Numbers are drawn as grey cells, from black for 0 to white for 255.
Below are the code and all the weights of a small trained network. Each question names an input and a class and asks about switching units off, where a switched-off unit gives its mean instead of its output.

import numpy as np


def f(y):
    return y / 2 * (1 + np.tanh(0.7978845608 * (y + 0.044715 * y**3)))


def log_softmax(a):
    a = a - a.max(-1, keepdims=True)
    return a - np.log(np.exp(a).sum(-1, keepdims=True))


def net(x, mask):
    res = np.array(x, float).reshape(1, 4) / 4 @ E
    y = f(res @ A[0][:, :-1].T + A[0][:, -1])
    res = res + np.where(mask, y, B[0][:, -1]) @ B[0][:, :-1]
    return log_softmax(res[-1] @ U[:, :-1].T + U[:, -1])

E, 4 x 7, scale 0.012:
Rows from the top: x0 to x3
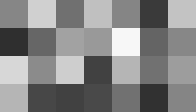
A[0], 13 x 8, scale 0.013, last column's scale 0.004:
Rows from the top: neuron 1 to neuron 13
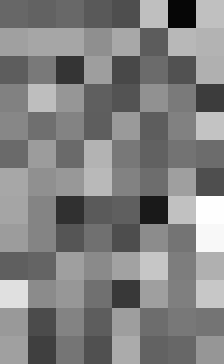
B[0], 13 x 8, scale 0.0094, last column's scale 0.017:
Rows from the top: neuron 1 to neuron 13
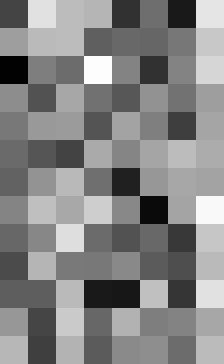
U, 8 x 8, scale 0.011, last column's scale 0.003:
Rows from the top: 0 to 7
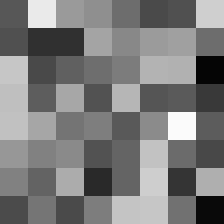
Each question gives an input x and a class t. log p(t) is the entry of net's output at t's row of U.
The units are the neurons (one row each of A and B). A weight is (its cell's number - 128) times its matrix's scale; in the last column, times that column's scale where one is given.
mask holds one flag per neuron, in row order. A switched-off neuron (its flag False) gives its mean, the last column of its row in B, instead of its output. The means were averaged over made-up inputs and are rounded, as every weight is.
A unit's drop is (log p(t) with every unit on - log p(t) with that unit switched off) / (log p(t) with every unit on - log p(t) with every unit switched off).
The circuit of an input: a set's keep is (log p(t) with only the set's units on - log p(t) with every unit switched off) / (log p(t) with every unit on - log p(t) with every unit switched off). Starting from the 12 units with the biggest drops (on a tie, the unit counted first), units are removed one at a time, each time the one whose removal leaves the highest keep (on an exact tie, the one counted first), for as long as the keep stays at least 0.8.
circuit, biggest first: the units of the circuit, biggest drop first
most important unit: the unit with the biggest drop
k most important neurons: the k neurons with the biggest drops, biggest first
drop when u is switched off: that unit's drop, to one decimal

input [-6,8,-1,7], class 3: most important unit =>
neuron 11
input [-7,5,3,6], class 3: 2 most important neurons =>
(neuron 11; neuron 12)
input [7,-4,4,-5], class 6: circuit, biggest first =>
(neuron 3; neuron 11; neuron 1)
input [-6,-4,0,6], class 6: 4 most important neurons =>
(neuron 11; neuron 13; neuron 12; neuron 10)
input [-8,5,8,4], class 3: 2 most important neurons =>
(neuron 11; neuron 12)
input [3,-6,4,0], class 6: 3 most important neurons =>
(neuron 11; neuron 3; neuron 1)
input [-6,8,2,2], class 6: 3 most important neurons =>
(neuron 8; neuron 3; neuron 5)
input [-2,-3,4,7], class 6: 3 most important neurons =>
(neuron 11; neuron 3; neuron 9)
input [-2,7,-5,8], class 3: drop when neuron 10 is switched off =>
0.1
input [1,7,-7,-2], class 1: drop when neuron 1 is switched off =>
0.1
